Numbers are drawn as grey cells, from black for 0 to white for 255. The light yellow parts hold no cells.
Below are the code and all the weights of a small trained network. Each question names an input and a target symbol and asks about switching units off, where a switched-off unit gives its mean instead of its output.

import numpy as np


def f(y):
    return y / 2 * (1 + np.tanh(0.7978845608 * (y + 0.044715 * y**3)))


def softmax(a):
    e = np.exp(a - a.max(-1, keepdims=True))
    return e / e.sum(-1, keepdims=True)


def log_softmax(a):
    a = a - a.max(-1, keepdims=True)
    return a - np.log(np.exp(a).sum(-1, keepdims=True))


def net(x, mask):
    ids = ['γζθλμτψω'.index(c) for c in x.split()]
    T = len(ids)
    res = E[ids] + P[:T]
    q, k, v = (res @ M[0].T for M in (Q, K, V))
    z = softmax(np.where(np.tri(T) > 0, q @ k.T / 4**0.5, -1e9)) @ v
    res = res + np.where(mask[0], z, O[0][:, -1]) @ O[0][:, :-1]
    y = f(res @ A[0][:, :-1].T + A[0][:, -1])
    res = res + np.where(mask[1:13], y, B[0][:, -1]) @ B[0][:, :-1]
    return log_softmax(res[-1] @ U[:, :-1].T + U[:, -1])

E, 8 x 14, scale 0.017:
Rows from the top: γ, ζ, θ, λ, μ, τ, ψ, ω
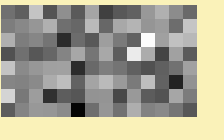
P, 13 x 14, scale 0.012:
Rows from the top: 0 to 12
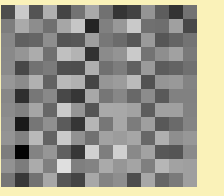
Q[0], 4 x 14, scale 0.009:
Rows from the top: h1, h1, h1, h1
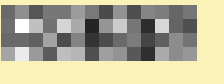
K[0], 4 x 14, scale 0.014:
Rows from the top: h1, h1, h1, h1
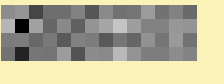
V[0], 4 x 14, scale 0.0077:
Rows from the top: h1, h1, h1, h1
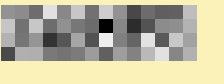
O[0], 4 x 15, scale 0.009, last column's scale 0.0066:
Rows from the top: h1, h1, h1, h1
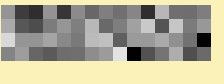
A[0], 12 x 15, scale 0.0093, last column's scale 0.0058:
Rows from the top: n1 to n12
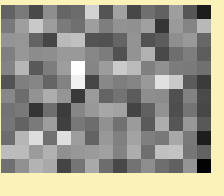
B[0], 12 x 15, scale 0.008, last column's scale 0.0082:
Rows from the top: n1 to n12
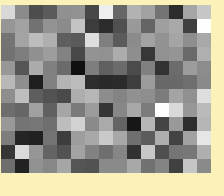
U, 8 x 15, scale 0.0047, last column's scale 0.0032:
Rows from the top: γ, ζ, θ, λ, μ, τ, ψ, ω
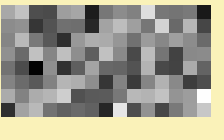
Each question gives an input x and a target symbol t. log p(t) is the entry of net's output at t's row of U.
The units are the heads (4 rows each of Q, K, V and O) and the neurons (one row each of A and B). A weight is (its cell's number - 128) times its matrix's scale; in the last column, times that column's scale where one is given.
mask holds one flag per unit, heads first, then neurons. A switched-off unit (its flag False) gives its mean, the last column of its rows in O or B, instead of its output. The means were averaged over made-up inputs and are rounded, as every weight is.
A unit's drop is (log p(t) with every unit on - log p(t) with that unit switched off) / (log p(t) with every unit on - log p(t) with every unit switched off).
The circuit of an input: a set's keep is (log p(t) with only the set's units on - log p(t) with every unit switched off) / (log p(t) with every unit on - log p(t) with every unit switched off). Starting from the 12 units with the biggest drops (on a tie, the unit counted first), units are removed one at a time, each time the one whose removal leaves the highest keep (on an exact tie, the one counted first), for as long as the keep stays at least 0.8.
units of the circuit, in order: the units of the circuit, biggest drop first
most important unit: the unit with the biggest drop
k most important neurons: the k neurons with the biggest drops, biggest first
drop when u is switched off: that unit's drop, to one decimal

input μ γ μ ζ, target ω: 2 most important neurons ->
[n5 n1]
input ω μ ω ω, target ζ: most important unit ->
n10
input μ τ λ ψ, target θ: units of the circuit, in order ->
[n11 h1 n10]
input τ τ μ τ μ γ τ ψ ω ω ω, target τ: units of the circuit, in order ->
[h1 n9 n8]
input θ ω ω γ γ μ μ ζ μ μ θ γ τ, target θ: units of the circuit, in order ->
[h1 n7]
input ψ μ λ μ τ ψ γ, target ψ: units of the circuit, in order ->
[h1 n10]
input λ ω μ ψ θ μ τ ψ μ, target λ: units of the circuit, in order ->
[h1 n9]
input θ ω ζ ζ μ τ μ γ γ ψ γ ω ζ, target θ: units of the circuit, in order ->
[h1 n11]
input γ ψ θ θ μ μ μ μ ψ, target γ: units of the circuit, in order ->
[h1 n1 n2]
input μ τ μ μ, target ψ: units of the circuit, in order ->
[h1 n3]
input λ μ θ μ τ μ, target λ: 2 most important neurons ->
[n9 n2]
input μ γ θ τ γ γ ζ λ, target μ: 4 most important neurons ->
[n10 n5 n6 n8]
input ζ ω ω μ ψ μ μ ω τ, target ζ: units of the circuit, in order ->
[h1 n1 n8]
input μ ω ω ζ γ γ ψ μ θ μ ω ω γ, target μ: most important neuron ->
[n2]
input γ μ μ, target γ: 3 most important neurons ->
[n1 n2 n10]
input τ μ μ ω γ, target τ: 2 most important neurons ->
[n9 n8]
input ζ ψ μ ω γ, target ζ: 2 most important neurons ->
[n1 n8]
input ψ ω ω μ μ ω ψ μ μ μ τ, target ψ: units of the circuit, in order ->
[h1 n2]
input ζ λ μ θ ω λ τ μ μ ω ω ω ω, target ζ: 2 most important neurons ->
[n1 n8]
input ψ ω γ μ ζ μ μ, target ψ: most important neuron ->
[n10]
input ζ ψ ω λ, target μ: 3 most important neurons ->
[n10 n5 n6]
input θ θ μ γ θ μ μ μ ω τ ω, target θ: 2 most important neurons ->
[n7 n11]
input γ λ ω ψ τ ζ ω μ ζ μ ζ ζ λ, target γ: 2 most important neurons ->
[n1 n2]
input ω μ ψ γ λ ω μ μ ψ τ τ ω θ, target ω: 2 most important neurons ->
[n1 n10]
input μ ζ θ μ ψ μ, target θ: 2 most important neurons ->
[n11 n10]
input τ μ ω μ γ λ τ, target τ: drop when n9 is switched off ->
0.5
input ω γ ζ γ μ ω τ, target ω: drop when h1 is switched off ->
0.7
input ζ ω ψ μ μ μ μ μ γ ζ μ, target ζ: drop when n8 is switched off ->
0.2
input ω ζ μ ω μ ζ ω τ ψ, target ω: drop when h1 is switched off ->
0.7
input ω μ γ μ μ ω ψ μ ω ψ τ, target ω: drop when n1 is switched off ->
0.1
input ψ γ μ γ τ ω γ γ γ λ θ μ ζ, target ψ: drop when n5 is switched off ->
0.0
